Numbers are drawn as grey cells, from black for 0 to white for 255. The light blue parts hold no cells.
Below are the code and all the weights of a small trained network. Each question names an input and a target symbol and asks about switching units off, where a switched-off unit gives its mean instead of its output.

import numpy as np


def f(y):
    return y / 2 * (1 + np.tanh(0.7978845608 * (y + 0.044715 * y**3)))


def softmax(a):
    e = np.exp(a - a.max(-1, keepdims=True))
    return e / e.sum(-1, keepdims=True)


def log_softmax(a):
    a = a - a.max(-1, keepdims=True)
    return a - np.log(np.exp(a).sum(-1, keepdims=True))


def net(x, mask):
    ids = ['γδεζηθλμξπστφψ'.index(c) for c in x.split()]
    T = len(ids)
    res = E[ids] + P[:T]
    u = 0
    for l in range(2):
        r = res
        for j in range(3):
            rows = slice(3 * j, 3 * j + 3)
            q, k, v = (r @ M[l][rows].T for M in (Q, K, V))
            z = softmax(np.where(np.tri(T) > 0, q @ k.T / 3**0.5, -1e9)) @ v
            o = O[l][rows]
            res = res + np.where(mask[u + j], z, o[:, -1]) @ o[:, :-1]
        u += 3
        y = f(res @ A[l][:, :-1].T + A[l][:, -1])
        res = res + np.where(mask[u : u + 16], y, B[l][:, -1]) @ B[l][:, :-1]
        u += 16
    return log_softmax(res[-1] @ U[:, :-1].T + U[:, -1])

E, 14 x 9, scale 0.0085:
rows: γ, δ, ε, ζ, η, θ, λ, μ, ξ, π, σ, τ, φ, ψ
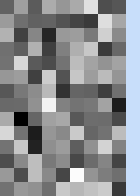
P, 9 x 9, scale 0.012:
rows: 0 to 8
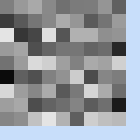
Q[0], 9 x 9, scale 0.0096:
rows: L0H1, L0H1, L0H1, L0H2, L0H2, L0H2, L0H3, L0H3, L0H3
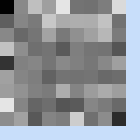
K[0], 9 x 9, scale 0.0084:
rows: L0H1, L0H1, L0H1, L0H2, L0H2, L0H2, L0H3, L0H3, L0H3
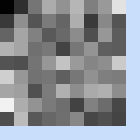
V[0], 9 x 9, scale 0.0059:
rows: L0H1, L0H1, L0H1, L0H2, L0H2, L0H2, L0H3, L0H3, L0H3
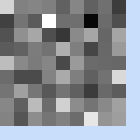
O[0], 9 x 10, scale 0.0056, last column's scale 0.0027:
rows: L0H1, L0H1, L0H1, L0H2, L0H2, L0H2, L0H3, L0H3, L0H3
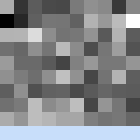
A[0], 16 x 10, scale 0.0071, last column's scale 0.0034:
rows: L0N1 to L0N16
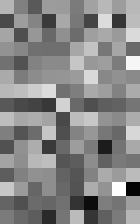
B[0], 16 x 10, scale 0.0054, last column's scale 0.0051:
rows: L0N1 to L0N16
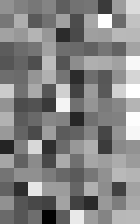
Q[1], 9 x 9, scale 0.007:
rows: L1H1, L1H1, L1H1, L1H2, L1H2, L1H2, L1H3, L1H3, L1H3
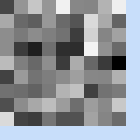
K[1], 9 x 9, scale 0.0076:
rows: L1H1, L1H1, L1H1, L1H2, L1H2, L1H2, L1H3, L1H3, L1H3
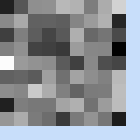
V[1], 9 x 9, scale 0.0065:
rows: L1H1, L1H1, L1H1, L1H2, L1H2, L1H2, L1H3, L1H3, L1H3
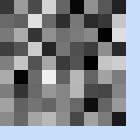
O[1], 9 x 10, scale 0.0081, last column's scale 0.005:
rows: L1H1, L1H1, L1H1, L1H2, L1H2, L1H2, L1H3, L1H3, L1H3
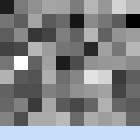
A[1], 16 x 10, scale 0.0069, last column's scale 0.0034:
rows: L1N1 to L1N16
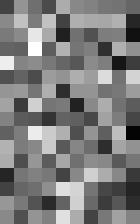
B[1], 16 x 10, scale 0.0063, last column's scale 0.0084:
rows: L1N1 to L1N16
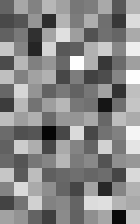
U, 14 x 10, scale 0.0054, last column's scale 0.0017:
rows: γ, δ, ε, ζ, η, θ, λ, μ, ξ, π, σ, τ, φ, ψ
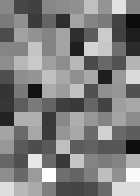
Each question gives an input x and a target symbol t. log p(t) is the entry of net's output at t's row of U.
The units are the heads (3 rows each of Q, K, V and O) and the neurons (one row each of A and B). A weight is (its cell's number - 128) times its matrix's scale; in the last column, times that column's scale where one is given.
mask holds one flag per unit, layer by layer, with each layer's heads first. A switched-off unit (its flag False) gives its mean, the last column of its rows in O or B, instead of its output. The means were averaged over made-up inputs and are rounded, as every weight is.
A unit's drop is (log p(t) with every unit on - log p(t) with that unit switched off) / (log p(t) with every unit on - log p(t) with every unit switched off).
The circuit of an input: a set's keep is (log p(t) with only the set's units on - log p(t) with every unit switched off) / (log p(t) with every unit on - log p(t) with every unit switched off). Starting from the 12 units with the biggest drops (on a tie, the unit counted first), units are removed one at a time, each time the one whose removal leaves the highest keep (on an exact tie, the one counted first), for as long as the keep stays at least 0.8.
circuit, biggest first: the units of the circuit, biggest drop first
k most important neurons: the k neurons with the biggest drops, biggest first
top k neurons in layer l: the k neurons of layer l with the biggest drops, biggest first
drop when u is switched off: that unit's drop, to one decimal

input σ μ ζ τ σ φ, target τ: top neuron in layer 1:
L1N13
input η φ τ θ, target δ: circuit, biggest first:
L1H2, L0N7, L0H1
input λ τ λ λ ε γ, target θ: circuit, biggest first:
L1N14, L0H1, L1N10, L1H2
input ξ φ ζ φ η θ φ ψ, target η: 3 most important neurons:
L0N2, L1N6, L1N14
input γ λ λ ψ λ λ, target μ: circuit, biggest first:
L1H1, L0H1
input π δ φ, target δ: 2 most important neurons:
L1N5, L1N7
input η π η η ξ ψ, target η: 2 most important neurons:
L1N6, L1N14
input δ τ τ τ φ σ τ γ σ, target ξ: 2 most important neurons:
L0N2, L1N2
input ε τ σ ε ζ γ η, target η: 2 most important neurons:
L0N16, L1N5
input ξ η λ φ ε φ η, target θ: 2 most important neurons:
L1N8, L1N5
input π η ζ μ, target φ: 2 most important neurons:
L1N6, L1N10
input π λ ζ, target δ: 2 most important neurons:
L1N5, L1N7
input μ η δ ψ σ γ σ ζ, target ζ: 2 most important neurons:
L1N4, L1N16
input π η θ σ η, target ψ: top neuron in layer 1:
L1N2
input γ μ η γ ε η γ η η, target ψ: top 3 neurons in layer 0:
L0N16, L0N7, L0N9
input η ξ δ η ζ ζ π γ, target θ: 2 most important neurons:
L1N14, L1N10
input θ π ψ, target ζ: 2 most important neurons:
L1N2, L1N7
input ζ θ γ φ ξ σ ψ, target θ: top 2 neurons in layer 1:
L1N8, L1N5
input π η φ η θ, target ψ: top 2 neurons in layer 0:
L0N7, L0N9
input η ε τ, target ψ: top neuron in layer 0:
L0N7
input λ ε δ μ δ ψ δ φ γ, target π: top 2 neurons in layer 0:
L0N2, L0N7
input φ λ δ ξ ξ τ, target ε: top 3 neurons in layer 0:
L0N8, L0N2, L0N15
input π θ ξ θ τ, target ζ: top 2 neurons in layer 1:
L1N10, L1N2
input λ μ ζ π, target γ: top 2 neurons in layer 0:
L0N16, L0N8
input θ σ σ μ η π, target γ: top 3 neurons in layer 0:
L0N8, L0N16, L0N5
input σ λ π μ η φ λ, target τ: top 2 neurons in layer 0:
L0N2, L0N7
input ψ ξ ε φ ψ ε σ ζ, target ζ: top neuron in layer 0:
L0N11
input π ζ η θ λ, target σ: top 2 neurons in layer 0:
L0N11, L0N7
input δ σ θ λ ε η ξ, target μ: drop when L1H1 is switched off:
0.4
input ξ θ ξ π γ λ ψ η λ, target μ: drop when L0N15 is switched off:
0.1
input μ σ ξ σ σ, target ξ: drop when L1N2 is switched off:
0.3
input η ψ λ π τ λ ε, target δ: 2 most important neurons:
L1N5, L0N16
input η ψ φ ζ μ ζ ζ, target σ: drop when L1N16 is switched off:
0.2
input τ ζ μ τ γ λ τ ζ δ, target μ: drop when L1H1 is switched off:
0.2
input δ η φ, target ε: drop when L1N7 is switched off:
0.2
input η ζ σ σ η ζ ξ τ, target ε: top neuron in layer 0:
L0N2
